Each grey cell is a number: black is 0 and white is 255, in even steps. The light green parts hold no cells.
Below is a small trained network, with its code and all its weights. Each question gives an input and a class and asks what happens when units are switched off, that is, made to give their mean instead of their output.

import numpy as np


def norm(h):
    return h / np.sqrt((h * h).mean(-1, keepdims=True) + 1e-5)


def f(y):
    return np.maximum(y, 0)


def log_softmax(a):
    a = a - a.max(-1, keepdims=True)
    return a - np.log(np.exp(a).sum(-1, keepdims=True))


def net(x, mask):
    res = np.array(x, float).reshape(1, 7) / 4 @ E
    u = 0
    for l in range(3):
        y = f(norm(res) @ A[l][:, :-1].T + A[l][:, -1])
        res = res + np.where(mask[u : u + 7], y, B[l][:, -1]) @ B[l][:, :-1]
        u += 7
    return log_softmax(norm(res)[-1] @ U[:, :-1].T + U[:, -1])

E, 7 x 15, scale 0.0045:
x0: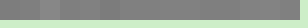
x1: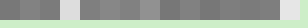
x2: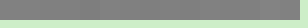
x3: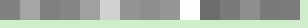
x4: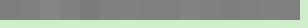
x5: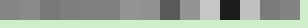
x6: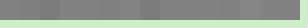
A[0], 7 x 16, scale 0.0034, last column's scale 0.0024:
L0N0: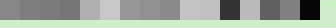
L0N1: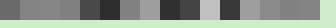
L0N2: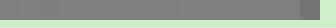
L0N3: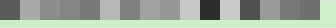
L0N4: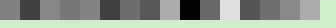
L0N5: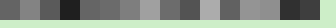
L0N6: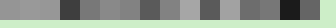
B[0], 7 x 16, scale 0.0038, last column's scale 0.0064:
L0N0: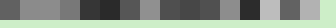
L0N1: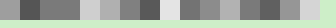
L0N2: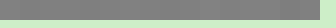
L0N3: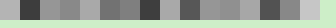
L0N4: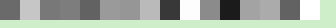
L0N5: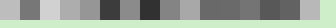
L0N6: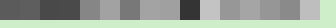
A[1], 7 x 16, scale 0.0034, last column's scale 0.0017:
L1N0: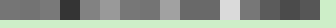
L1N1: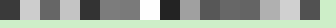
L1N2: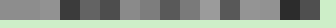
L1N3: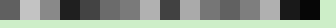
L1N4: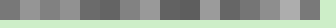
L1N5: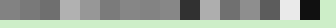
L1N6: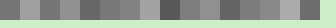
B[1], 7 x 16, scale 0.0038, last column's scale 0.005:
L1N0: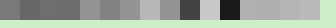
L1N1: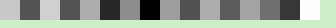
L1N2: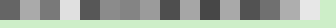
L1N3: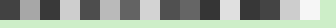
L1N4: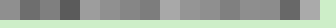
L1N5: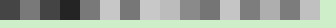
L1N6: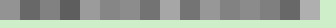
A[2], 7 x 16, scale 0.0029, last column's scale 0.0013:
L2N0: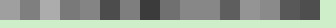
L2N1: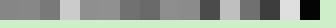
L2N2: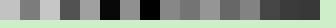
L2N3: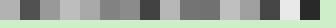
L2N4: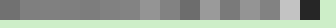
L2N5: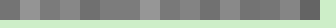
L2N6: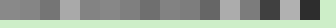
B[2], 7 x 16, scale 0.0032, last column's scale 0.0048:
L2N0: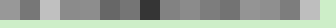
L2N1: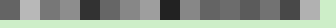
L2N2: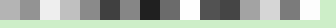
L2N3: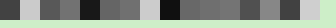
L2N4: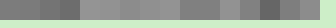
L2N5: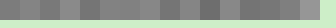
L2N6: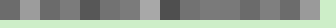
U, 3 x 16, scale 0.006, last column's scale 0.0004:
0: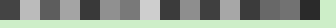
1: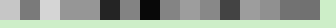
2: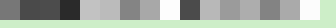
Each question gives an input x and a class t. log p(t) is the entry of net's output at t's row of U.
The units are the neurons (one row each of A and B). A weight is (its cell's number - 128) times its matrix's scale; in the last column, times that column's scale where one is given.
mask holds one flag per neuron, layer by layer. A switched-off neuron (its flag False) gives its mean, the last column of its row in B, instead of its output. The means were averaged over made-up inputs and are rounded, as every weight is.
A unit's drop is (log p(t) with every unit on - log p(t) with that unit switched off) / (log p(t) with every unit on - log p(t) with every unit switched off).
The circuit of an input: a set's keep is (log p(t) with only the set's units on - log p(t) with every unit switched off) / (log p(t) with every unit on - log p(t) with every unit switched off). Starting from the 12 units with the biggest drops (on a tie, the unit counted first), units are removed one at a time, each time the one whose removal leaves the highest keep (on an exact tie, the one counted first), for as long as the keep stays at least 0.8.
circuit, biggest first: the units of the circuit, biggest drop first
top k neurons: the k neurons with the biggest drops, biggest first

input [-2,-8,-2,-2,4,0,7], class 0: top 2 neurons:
L0N3, L1N1
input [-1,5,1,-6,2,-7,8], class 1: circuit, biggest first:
L1N1, L0N4
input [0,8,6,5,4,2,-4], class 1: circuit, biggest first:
L1N1
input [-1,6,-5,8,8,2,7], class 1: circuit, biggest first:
L1N1, L1N3
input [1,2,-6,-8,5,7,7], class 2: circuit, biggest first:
L1N5, L0N1
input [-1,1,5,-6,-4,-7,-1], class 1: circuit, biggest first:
L1N1, L0N4
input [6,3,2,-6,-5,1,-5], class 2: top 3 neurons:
L0N1, L1N5, L0N0
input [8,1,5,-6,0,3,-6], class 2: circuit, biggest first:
L0N1, L1N5
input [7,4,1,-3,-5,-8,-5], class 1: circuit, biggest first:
L0N4, L1N1
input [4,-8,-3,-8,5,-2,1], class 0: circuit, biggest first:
L0N4, L1N3
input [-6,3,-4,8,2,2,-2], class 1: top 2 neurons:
L0N1, L0N0
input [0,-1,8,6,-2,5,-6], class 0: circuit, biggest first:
L1N3, L0N0
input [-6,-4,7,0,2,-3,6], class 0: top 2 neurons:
L0N1, L0N4
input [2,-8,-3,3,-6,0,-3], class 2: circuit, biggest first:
L0N6
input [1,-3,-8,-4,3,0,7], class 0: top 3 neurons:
L0N4, L0N3, L1N1
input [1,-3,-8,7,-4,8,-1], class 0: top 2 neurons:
L1N3, L0N0
